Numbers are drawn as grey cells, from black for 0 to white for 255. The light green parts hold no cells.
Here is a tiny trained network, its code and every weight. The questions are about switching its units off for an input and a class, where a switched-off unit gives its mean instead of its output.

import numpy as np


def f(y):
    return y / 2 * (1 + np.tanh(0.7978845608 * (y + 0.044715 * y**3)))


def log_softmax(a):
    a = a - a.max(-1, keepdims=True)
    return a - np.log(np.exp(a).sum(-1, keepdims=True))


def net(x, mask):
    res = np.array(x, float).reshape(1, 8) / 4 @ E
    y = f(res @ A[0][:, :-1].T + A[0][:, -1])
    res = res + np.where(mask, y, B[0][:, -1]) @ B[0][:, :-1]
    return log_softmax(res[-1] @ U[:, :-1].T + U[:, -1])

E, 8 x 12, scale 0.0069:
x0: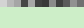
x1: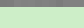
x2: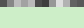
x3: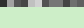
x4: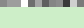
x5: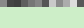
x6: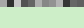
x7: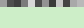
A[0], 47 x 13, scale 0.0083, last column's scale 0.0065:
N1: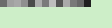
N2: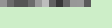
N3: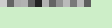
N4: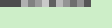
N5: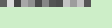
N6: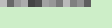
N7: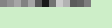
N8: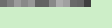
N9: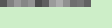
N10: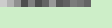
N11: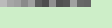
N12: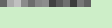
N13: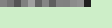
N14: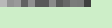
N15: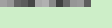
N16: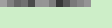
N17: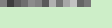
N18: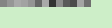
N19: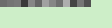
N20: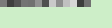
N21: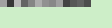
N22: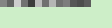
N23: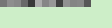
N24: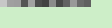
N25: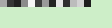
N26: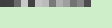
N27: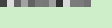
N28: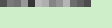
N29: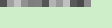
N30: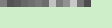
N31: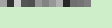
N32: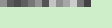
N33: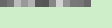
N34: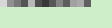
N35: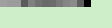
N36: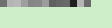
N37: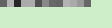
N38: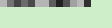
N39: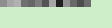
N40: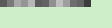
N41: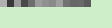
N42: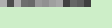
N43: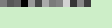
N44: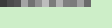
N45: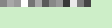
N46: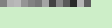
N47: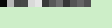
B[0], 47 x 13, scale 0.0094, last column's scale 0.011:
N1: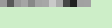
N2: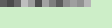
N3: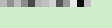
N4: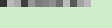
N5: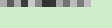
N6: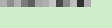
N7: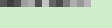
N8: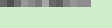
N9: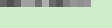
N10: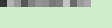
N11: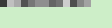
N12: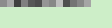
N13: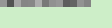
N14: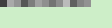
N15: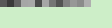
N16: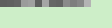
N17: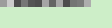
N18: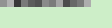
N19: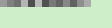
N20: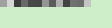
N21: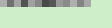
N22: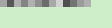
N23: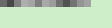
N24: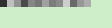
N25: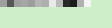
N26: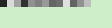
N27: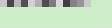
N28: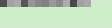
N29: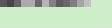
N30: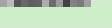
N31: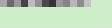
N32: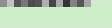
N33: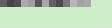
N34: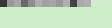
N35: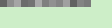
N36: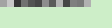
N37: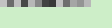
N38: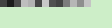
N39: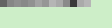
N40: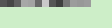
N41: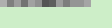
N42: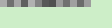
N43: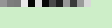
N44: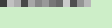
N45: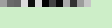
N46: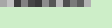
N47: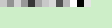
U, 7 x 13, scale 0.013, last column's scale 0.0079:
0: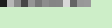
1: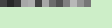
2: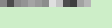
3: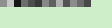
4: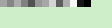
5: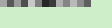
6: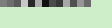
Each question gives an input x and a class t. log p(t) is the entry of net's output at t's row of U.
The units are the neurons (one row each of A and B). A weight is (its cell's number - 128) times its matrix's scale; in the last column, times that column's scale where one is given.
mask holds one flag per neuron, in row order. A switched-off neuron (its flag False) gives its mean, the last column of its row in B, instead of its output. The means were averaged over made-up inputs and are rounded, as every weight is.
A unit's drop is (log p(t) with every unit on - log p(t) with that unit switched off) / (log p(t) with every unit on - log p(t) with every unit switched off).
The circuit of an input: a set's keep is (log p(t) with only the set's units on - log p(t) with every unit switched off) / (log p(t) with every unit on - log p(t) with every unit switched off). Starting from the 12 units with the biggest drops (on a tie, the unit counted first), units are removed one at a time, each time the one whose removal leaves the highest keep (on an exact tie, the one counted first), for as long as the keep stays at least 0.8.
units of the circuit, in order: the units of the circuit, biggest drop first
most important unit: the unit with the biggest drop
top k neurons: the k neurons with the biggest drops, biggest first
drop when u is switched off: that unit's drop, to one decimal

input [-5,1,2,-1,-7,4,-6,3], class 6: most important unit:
N43
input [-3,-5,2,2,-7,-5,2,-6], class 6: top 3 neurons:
(N43, N25, N19)
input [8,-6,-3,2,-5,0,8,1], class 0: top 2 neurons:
(N24, N10)
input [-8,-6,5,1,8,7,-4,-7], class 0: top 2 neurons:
(N26, N43)
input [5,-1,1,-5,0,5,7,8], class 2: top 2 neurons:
(N25, N34)
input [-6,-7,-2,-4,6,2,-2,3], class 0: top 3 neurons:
(N26, N43, N44)
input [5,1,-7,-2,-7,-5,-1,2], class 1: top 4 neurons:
(N38, N45, N2, N15)
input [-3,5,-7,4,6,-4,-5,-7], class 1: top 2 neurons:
(N38, N25)
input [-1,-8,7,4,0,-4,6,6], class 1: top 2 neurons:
(N33, N7)
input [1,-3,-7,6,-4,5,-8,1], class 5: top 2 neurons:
(N37, N5)
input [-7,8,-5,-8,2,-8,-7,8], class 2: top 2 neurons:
(N25, N47)
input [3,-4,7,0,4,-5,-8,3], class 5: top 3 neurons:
(N5, N37, N38)
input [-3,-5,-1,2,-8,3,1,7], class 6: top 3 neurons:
(N43, N27, N19)
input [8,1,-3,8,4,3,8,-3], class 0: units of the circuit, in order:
(N24)
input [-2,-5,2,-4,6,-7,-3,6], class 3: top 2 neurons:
(N46, N18)
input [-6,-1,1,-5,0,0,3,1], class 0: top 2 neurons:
(N47, N26)
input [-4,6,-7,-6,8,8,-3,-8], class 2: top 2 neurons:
(N1, N27)
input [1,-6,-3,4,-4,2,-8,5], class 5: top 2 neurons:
(N5, N37)
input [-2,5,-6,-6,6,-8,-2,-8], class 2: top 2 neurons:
(N1, N27)
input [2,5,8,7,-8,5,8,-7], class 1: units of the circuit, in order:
(N7)
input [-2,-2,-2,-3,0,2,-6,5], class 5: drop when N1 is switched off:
0.1
